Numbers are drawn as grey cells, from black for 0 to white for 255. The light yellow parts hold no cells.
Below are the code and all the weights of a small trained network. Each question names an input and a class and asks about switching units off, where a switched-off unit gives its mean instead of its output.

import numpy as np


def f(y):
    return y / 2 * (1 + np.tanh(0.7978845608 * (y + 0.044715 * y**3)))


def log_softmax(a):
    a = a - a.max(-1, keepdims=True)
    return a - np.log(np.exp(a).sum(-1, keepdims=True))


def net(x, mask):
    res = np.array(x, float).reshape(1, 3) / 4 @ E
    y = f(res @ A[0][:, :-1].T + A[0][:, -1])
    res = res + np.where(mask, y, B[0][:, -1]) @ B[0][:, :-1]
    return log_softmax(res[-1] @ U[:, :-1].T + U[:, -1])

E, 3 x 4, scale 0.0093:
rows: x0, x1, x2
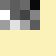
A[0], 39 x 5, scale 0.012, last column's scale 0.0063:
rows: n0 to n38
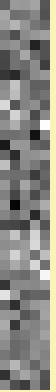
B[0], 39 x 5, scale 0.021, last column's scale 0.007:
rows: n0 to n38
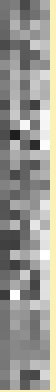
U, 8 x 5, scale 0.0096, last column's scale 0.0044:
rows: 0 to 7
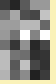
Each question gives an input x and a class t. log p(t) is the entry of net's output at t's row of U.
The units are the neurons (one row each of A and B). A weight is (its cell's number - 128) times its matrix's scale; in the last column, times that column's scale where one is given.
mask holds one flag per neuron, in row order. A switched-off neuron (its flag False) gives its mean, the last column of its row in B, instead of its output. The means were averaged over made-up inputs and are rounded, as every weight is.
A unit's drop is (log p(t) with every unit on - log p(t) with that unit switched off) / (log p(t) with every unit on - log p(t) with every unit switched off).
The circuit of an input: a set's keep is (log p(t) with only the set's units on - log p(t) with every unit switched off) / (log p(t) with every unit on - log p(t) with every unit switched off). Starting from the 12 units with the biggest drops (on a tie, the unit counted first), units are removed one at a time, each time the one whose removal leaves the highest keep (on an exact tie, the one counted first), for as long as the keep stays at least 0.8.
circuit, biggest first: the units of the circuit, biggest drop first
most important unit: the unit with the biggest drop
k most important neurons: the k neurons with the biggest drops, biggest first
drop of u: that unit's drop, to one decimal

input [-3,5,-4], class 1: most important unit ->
n10
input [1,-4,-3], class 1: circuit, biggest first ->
[n14; n13]
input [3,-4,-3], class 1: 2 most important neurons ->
[n14; n25]
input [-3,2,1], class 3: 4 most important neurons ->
[n13; n4; n21; n17]
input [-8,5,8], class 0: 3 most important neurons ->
[n23; n26; n24]
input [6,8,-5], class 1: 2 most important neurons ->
[n29; n10]
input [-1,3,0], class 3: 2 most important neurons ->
[n14; n37]
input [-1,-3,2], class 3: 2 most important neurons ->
[n29; n10]
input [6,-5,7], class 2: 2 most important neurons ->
[n11; n25]
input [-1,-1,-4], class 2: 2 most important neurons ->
[n12; n22]
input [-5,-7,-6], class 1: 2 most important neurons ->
[n37; n14]
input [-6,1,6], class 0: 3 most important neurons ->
[n23; n26; n24]
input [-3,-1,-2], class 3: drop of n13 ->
0.3
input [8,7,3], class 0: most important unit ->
n13
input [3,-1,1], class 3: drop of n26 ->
0.4
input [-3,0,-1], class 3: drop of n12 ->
-0.1
